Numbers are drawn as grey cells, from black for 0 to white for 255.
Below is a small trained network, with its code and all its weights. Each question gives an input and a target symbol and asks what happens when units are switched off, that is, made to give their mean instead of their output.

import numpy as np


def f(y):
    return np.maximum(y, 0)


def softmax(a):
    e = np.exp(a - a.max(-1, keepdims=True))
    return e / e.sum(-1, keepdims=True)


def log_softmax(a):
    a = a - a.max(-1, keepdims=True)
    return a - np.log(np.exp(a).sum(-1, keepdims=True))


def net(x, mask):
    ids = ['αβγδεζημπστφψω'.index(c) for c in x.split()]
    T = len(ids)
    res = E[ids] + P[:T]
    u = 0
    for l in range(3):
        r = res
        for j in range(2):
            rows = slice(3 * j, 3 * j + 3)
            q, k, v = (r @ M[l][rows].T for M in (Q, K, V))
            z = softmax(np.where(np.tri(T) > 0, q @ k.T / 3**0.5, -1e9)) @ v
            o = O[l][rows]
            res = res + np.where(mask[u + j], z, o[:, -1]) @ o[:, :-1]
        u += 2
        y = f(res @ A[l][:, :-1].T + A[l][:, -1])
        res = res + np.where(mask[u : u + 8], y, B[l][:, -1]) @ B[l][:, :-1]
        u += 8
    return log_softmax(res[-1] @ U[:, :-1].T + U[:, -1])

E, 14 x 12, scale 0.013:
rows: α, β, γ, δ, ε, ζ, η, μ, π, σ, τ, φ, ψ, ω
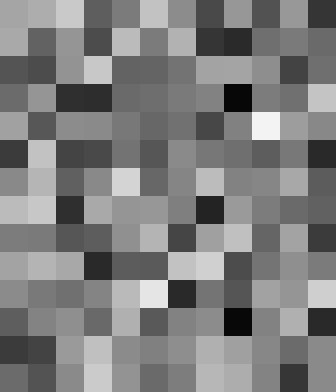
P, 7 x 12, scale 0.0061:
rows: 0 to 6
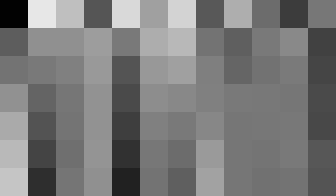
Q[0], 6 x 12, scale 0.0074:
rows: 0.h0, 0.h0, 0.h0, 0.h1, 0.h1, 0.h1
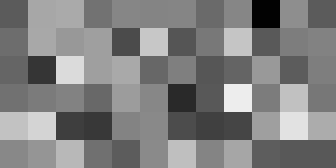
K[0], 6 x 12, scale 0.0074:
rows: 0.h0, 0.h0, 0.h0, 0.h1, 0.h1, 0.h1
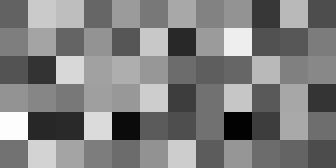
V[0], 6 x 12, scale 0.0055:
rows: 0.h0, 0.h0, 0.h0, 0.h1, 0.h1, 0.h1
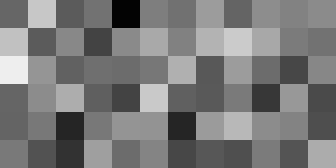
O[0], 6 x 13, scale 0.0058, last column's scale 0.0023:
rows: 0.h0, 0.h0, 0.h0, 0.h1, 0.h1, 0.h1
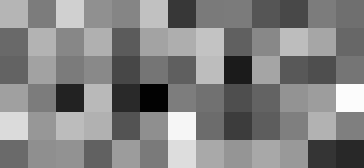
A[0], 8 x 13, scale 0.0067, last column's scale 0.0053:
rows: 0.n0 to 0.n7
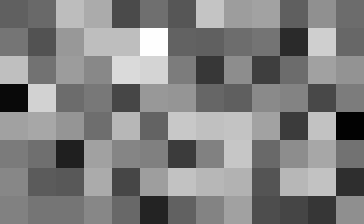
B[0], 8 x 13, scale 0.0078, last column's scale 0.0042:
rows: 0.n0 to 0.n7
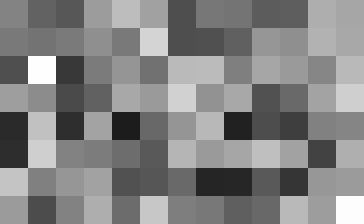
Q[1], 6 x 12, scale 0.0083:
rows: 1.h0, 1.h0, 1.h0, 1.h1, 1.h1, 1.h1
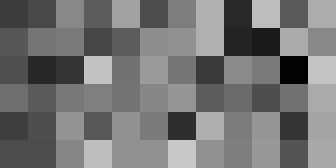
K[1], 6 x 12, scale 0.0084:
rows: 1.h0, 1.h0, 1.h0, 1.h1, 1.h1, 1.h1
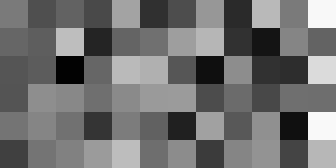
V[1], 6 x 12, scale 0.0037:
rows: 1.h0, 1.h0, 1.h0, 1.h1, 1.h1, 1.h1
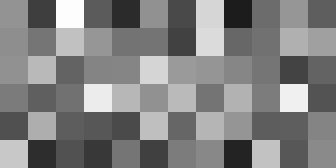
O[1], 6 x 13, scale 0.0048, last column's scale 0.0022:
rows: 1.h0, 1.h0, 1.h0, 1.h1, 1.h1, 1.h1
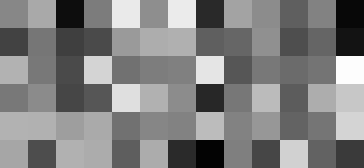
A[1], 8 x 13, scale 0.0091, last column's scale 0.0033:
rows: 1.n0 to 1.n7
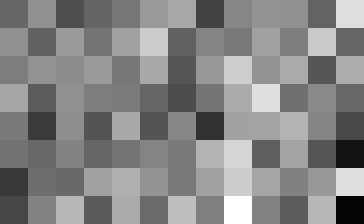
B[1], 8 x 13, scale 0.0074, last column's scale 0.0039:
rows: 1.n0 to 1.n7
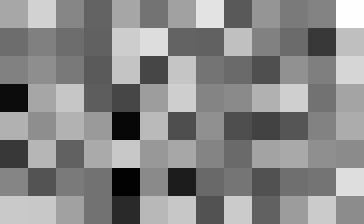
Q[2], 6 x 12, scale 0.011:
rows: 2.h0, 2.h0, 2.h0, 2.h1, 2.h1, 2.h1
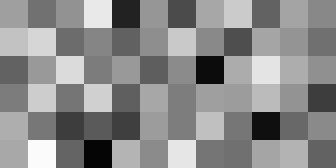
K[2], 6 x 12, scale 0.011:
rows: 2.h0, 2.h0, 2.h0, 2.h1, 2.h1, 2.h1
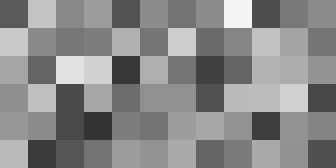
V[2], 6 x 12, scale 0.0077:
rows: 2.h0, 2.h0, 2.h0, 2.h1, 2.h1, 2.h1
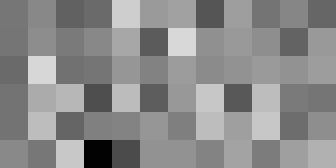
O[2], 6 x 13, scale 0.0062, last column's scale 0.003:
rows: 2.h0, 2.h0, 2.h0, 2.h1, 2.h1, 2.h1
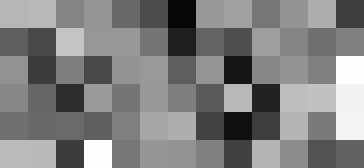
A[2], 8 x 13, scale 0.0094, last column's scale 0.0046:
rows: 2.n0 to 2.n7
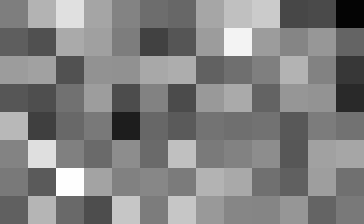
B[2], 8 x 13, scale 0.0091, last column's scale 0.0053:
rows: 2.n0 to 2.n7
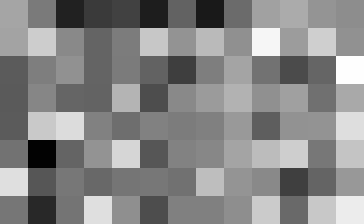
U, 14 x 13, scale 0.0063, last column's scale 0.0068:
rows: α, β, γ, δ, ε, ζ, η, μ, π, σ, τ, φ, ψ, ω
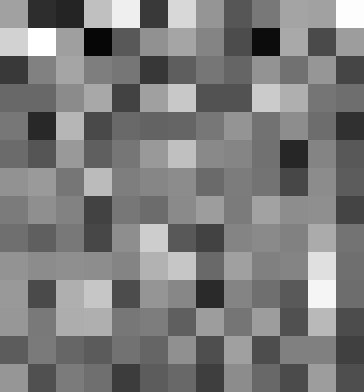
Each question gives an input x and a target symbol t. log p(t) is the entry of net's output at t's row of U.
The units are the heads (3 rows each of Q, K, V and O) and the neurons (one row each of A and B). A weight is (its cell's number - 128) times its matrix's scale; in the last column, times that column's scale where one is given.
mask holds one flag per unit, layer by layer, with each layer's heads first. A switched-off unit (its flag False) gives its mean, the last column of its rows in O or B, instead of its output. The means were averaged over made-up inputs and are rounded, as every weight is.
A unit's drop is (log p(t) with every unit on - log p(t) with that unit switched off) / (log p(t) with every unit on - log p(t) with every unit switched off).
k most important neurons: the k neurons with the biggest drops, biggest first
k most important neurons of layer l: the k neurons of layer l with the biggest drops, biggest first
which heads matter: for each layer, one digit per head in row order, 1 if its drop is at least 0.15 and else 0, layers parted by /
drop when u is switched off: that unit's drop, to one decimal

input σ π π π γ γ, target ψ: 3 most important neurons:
1.n6, 0.n7, 0.n0
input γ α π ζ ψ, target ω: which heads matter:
00 / 00 / 01
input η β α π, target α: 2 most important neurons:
0.n5, 1.n6
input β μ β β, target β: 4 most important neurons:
1.n4, 2.n7, 2.n4, 2.n5
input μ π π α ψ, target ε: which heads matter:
00 / 10 / 11
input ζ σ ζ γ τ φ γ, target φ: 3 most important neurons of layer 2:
2.n6, 2.n1, 2.n4
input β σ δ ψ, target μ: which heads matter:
01 / 10 / 01
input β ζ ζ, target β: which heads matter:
11 / 00 / 10
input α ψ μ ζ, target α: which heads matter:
01 / 10 / 01
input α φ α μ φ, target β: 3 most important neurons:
1.n4, 2.n7, 0.n2
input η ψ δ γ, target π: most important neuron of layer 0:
0.n1
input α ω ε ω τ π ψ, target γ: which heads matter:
01 / 01 / 00
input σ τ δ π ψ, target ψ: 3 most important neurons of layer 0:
0.n0, 0.n1, 0.n7
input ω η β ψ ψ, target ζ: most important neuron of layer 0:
0.n4
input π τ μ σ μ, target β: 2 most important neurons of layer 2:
2.n7, 2.n5
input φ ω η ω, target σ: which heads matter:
00 / 00 / 11
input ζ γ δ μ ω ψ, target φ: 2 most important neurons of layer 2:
2.n6, 2.n1
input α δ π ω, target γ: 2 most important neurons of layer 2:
2.n4, 2.n3
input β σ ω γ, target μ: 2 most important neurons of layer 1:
1.n6, 1.n0
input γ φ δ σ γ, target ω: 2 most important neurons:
2.n0, 1.n6
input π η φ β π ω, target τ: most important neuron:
0.n6
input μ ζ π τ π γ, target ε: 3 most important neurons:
0.n2, 2.n3, 2.n6
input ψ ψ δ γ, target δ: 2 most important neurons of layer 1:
1.n7, 1.n6
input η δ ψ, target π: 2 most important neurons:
0.n1, 1.n1
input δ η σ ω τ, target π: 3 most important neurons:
0.n1, 1.n1, 0.n2
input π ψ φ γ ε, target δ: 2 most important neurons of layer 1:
1.n3, 1.n4
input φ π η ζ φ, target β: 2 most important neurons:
1.n4, 2.n7
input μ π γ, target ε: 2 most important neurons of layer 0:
0.n2, 0.n3
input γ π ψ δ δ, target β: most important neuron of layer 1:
1.n0
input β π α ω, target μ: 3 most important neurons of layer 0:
0.n5, 0.n0, 0.n7
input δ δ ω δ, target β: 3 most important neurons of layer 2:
2.n7, 2.n4, 2.n5
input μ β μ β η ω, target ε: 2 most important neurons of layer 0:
0.n2, 0.n3
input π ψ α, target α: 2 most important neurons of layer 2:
2.n5, 2.n4
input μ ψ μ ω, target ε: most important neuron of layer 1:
1.n6
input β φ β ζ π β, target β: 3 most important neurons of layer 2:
2.n7, 2.n4, 2.n5
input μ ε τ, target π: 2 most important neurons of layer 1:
1.n1, 1.n6
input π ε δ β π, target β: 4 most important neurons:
0.n6, 2.n7, 2.n4, 2.n5
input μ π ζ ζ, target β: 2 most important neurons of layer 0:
0.n7, 0.n5
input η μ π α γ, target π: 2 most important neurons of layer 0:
0.n0, 0.n1
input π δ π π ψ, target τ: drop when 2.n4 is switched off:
0.2
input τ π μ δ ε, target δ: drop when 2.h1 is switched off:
0.1
